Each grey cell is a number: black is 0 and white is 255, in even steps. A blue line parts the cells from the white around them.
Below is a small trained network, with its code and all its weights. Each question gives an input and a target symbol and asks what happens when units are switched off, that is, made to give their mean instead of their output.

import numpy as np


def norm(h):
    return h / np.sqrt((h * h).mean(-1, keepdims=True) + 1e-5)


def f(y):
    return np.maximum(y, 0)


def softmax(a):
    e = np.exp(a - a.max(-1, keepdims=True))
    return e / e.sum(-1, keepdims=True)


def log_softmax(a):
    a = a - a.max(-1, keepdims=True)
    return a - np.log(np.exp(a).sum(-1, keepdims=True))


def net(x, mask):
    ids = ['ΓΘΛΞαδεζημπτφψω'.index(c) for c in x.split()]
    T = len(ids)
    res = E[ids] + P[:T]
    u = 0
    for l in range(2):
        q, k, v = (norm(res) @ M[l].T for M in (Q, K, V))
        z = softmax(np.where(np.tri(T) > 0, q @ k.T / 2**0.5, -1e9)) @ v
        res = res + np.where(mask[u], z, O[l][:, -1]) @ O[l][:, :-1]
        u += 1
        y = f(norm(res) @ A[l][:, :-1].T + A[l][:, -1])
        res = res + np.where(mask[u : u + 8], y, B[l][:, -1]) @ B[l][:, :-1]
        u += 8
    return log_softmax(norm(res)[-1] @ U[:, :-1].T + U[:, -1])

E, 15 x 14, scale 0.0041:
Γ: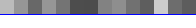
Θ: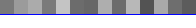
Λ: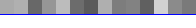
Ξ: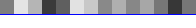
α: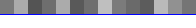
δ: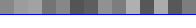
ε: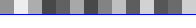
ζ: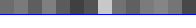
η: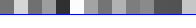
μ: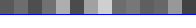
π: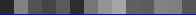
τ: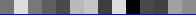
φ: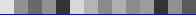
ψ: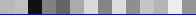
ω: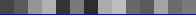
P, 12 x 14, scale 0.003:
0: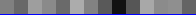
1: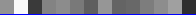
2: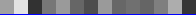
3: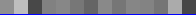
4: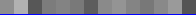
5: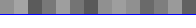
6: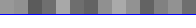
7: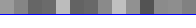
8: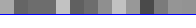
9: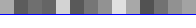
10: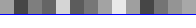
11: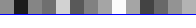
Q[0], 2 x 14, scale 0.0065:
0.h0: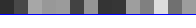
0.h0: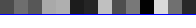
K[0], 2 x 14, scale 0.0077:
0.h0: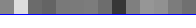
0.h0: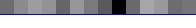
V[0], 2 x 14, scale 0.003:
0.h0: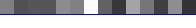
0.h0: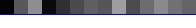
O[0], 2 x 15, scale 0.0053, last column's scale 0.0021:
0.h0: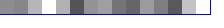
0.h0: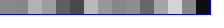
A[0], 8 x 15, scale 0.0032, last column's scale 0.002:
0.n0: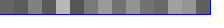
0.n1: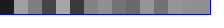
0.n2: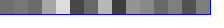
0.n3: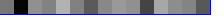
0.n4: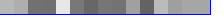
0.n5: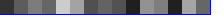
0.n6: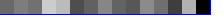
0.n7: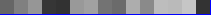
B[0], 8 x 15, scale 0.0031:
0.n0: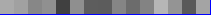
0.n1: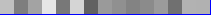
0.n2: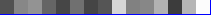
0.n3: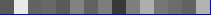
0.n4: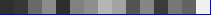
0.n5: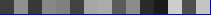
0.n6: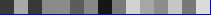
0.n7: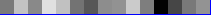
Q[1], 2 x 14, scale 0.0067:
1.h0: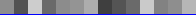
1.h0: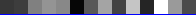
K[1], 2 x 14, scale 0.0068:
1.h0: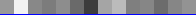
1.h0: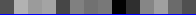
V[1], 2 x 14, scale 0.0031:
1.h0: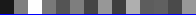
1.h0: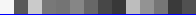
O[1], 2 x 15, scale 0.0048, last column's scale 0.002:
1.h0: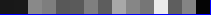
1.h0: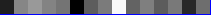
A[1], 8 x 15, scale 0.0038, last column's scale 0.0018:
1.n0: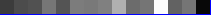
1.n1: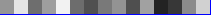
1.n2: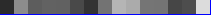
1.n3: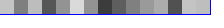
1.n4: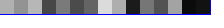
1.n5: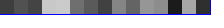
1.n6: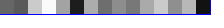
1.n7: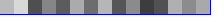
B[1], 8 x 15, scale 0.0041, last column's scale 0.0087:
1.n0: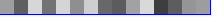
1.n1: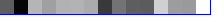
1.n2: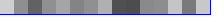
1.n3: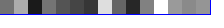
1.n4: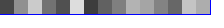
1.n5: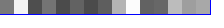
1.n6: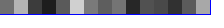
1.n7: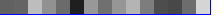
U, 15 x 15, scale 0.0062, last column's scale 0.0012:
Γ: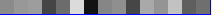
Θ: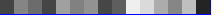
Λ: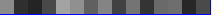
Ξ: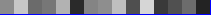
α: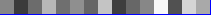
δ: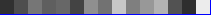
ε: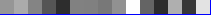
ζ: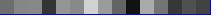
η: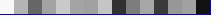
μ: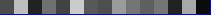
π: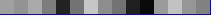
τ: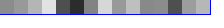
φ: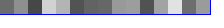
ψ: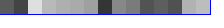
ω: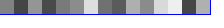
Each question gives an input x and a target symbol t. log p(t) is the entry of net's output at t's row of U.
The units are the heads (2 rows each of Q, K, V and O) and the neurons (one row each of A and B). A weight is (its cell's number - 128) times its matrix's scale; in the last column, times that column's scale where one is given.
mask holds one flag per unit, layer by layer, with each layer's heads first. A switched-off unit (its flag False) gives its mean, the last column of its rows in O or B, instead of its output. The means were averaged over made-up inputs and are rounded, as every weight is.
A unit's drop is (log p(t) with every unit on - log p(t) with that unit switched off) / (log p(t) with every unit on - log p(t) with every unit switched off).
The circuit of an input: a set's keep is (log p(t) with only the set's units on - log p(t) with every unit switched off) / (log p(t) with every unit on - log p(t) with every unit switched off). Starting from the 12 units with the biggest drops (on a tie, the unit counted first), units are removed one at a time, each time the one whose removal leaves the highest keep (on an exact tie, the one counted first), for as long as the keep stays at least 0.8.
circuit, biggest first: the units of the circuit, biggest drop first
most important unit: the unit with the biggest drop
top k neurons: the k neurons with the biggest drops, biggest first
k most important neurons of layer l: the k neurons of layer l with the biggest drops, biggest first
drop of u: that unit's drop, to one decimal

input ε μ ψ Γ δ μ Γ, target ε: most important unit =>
0.h0
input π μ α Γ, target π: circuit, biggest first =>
(0.h0 1.n6)
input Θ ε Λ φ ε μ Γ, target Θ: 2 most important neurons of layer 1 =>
(1.n0 1.n5)
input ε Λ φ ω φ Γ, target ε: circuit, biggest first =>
(0.h0 1.n1)
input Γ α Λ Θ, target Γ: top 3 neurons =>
(1.n4 1.n2 1.n7)
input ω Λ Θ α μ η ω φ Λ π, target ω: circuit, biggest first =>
(0.h0 1.h0)
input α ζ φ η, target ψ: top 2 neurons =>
(1.n1 1.n7)
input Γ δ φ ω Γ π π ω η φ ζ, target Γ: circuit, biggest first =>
(0.h0 1.n4 1.n2)
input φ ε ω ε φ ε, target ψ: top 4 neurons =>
(1.n1 1.n7 0.n2 1.n5)
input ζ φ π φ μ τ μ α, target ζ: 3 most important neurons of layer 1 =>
(1.n0 1.n6 1.n1)
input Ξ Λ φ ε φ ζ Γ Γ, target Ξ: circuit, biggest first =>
(1.h0 1.n1 1.n0 1.n2)
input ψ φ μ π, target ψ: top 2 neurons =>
(1.n1 1.n7)
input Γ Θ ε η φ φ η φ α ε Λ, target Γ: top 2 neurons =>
(1.n4 1.n2)
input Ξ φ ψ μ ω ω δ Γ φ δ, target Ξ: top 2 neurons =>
(1.n1 1.n0)
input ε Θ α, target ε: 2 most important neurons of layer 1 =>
(1.n1 1.n7)
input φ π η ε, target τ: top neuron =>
(1.n7)
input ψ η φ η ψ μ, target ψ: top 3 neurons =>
(1.n1 1.n7 0.n2)
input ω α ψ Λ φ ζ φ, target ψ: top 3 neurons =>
(1.n1 1.n2 1.n7)
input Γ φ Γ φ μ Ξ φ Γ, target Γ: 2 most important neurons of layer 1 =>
(1.n4 1.n2)
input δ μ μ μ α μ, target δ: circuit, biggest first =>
(1.h0)
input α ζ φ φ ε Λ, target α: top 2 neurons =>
(0.n5 1.n3)
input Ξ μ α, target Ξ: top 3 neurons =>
(1.n1 1.n0 1.n2)
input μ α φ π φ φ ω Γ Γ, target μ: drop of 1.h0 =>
0.1
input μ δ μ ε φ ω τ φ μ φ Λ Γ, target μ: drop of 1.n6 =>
0.7
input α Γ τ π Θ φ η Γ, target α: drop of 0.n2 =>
0.0
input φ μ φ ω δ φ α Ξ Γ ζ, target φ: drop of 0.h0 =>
0.4
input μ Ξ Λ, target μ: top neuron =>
(1.n6)
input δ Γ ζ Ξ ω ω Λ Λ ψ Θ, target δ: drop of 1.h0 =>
1.4
